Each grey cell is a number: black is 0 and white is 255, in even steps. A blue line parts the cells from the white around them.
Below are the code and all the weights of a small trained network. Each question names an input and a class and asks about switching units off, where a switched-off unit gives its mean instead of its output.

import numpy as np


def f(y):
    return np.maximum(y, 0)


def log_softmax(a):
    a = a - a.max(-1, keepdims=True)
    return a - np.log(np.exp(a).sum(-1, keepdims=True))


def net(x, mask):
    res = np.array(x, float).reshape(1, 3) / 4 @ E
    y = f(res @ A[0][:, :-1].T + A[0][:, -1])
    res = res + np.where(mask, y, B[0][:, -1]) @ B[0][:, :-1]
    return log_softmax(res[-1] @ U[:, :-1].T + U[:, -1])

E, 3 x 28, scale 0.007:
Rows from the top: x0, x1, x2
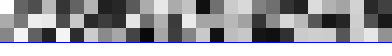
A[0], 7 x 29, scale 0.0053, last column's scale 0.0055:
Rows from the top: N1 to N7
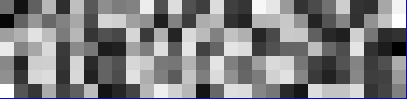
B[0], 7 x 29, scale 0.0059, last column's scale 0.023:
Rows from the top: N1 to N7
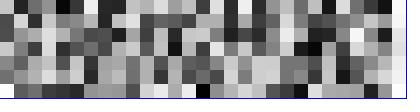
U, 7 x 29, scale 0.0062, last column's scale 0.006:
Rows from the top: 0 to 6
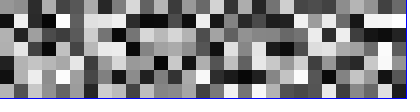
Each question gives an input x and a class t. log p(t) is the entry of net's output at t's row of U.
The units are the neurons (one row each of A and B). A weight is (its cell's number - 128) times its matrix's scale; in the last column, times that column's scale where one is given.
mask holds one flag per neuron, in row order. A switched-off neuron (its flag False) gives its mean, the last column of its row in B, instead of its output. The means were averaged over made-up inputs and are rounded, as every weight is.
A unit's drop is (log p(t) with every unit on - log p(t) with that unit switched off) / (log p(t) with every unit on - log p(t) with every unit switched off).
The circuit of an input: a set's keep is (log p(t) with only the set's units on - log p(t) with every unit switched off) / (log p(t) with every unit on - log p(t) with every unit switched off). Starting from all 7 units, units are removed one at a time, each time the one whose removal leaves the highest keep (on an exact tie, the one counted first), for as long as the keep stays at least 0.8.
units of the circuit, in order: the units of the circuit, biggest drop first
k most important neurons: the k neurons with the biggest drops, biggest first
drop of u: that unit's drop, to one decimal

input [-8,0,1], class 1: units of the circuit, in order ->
(N1 N4 N5)
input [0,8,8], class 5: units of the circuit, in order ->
(N3)
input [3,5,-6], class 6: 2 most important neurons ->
(N6 N5)
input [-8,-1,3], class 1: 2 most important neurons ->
(N1 N3)
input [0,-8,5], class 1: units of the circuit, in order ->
(N7 N1)
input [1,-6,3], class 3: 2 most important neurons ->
(N1 N2)
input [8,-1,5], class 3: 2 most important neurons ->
(N7 N1)
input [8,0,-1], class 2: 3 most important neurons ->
(N7 N2 N6)
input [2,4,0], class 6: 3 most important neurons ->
(N1 N2 N6)
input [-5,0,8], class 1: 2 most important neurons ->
(N1 N3)
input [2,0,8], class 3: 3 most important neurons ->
(N1 N2 N3)
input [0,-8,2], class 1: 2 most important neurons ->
(N7 N1)
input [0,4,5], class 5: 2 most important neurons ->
(N7 N1)
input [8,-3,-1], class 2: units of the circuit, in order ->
(N7)
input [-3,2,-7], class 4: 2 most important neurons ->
(N6 N5)
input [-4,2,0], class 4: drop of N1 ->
0.4
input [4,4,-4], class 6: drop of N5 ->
0.1
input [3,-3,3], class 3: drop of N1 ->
0.4
